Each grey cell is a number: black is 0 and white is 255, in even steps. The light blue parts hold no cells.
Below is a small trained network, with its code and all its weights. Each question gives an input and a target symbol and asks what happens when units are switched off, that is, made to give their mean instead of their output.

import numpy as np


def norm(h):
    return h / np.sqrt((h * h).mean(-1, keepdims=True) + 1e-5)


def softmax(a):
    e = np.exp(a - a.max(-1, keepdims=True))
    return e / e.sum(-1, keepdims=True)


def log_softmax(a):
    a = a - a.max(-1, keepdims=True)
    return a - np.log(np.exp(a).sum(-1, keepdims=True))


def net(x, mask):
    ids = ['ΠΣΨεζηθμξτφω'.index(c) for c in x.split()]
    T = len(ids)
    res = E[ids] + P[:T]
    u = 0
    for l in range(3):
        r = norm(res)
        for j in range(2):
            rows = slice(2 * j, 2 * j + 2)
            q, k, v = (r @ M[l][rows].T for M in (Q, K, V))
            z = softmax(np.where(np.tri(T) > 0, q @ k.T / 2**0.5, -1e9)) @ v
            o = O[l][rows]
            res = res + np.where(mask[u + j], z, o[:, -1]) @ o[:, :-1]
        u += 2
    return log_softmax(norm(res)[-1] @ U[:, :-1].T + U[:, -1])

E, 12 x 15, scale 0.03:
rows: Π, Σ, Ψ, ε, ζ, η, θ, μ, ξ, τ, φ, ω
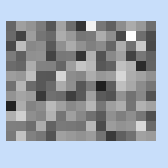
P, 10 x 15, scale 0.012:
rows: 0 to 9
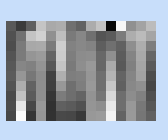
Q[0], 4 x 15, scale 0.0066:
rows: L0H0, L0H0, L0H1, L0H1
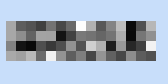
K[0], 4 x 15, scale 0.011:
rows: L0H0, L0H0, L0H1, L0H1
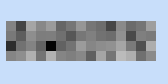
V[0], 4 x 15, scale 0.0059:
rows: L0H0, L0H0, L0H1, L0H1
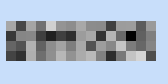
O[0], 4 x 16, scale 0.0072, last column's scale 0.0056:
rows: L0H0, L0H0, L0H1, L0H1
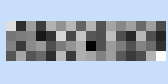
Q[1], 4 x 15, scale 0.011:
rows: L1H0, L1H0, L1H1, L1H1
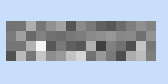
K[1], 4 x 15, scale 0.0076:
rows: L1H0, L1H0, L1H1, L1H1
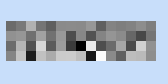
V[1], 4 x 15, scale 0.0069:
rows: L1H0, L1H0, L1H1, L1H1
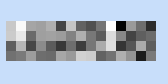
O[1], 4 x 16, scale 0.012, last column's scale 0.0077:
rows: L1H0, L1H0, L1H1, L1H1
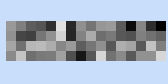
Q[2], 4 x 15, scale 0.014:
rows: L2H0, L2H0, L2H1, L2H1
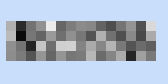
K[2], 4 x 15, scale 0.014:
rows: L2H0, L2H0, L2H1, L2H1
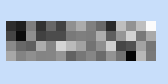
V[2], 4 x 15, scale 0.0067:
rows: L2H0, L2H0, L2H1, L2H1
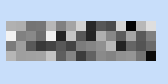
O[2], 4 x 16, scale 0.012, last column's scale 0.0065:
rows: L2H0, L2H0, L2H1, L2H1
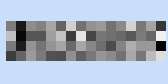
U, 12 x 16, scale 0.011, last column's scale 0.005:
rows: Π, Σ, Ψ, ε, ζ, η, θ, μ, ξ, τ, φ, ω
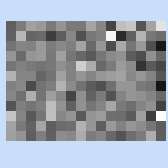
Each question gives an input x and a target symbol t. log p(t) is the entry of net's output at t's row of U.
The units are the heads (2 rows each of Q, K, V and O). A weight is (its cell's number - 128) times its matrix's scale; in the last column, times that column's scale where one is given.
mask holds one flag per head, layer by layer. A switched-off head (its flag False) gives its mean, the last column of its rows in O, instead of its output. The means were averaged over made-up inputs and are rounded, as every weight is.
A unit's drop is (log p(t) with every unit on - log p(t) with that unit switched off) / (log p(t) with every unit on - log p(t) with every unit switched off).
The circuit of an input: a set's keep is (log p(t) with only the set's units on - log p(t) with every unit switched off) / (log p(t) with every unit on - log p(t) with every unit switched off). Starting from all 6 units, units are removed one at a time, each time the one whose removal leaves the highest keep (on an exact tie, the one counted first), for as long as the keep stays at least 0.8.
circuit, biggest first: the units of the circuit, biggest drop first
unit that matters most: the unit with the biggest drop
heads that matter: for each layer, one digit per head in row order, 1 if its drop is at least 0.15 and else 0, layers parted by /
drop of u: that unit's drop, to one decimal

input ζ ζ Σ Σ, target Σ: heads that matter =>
00 / 01 / 10
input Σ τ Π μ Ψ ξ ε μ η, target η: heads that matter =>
11 / 01 / 10
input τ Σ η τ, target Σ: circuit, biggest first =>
L1H0, L2H0
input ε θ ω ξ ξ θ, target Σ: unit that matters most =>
L2H1
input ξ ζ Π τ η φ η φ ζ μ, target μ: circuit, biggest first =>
L2H1, L2H0
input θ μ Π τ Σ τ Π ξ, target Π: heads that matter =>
01 / 11 / 01
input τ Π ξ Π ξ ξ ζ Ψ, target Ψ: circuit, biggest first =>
L0H0, L1H0, L2H0, L1H1
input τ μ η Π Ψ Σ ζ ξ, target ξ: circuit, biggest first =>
L0H0, L1H0, L2H0
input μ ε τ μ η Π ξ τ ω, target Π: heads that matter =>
00 / 11 / 11
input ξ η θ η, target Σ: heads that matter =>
00 / 01 / 01
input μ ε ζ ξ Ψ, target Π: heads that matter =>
00 / 11 / 10
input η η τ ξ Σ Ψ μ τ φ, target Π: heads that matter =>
01 / 01 / 11
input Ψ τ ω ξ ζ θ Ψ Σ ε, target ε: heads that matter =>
10 / 11 / 10
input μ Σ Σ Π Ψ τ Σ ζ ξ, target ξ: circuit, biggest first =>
L2H0
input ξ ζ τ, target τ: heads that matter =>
01 / 10 / 00
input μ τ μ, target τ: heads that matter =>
11 / 11 / 11
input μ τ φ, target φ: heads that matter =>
10 / 11 / 11
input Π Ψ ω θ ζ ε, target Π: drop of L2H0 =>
0.1
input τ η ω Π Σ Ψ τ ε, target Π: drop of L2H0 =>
0.2
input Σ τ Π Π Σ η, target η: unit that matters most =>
L2H0
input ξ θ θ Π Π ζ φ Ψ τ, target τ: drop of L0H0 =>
-0.1
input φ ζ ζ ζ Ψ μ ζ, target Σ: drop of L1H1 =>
0.8
